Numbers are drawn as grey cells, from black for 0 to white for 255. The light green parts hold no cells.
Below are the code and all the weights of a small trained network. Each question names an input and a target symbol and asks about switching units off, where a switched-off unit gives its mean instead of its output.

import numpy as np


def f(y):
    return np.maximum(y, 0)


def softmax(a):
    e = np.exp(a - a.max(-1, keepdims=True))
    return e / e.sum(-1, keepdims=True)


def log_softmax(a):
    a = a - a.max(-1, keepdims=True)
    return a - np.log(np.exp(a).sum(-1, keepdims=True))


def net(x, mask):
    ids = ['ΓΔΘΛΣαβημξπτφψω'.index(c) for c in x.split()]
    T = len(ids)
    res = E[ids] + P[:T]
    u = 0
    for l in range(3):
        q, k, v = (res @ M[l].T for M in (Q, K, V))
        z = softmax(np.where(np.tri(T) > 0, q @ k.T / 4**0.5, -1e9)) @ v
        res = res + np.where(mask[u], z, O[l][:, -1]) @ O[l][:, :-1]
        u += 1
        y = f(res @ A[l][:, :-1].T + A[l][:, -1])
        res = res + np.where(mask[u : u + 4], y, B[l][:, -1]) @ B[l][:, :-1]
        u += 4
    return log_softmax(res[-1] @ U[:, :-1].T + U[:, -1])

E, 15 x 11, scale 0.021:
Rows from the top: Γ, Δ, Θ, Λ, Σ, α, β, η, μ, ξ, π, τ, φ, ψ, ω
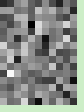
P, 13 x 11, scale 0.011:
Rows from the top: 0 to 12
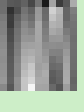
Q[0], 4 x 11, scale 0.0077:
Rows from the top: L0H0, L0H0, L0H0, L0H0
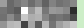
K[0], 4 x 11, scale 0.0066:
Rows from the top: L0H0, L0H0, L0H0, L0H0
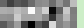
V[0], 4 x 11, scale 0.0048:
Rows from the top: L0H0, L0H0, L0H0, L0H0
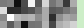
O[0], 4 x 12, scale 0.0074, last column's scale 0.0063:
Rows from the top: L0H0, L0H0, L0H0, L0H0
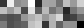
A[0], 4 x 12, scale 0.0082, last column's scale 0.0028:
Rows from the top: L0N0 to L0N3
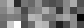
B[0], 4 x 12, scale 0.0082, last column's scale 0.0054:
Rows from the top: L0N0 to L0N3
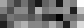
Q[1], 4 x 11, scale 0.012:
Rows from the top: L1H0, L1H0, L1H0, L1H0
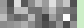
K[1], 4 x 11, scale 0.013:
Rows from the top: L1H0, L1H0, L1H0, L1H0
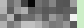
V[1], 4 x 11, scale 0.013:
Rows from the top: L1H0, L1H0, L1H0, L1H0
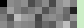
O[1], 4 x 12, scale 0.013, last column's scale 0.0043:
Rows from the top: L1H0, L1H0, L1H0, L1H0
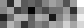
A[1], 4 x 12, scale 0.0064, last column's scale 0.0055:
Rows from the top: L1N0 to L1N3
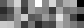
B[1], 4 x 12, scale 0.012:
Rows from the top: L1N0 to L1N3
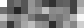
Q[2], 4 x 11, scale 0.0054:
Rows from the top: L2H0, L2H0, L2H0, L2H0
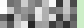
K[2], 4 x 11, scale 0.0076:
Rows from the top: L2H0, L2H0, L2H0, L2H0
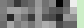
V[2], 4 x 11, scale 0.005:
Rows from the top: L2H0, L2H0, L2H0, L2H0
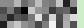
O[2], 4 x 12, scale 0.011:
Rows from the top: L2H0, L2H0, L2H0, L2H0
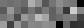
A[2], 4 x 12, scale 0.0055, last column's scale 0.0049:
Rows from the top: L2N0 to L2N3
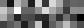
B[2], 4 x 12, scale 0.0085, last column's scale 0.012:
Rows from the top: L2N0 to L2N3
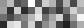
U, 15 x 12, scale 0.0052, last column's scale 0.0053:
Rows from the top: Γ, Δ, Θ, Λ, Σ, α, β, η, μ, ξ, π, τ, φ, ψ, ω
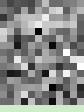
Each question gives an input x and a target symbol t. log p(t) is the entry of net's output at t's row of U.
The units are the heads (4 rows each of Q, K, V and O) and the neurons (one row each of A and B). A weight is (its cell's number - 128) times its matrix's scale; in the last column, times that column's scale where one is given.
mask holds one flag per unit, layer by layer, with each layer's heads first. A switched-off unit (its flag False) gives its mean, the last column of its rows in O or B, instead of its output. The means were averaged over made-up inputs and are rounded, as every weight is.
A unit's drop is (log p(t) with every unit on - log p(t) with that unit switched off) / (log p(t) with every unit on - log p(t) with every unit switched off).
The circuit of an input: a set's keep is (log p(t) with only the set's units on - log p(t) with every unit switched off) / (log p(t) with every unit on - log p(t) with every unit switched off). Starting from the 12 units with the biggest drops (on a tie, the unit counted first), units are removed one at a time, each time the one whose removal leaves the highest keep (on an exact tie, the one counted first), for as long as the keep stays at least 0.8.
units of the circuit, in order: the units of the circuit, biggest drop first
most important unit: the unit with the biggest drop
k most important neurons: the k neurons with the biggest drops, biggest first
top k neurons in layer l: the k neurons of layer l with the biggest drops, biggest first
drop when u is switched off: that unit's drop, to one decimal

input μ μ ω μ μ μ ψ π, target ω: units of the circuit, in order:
(L1N0; L1H0; L0N3)
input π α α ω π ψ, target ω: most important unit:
L1N0
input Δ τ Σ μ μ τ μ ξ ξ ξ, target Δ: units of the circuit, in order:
(L1H0; L2N2)
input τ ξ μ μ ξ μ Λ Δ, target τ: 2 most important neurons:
(L2N3; L1N3)
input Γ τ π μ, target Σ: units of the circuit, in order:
(L0H0; L1H0)
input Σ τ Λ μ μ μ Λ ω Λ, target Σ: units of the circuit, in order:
(L2N0; L1H0)
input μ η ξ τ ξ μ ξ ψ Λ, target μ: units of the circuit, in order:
(L0N0; L2N1; L1H0)
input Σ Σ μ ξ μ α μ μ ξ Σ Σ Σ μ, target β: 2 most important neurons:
(L0N0; L0N3)
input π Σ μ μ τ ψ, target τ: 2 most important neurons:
(L2N3; L0N3)
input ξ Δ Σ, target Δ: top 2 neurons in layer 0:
(L0N1; L0N3)
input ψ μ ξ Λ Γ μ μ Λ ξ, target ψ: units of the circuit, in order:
(L1H0; L2H0; L0N3)
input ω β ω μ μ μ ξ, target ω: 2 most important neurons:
(L1N0; L0N1)
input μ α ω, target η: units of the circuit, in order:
(L1H0; L2N2)
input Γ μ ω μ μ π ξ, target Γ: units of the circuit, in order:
(L1N1; L1H0; L2H0)
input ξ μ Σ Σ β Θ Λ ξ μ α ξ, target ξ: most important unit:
L0H0
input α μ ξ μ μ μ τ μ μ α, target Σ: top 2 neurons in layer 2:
(L2N2; L2N1)
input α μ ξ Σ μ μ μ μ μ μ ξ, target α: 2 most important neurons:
(L1N0; L0N0)
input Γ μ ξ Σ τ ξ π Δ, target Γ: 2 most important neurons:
(L1N1; L0N3)
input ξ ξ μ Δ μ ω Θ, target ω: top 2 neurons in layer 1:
(L1N0; L1N1)
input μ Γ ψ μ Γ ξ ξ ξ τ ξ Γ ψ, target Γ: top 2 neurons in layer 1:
(L1N1; L1N3)
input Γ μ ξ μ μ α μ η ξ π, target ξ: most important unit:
L0N3
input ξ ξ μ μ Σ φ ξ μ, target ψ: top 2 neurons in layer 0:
(L0N0; L0N3)
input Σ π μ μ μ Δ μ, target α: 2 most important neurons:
(L0N0; L2N2)
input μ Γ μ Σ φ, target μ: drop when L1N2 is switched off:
0.0
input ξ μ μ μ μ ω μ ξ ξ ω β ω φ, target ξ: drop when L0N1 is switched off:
0.1
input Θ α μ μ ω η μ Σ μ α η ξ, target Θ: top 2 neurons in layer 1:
(L1N1; L1N0)
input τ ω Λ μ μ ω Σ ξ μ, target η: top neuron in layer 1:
(L1N2)
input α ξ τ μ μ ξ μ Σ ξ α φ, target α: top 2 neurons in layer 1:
(L1N0; L1N3)
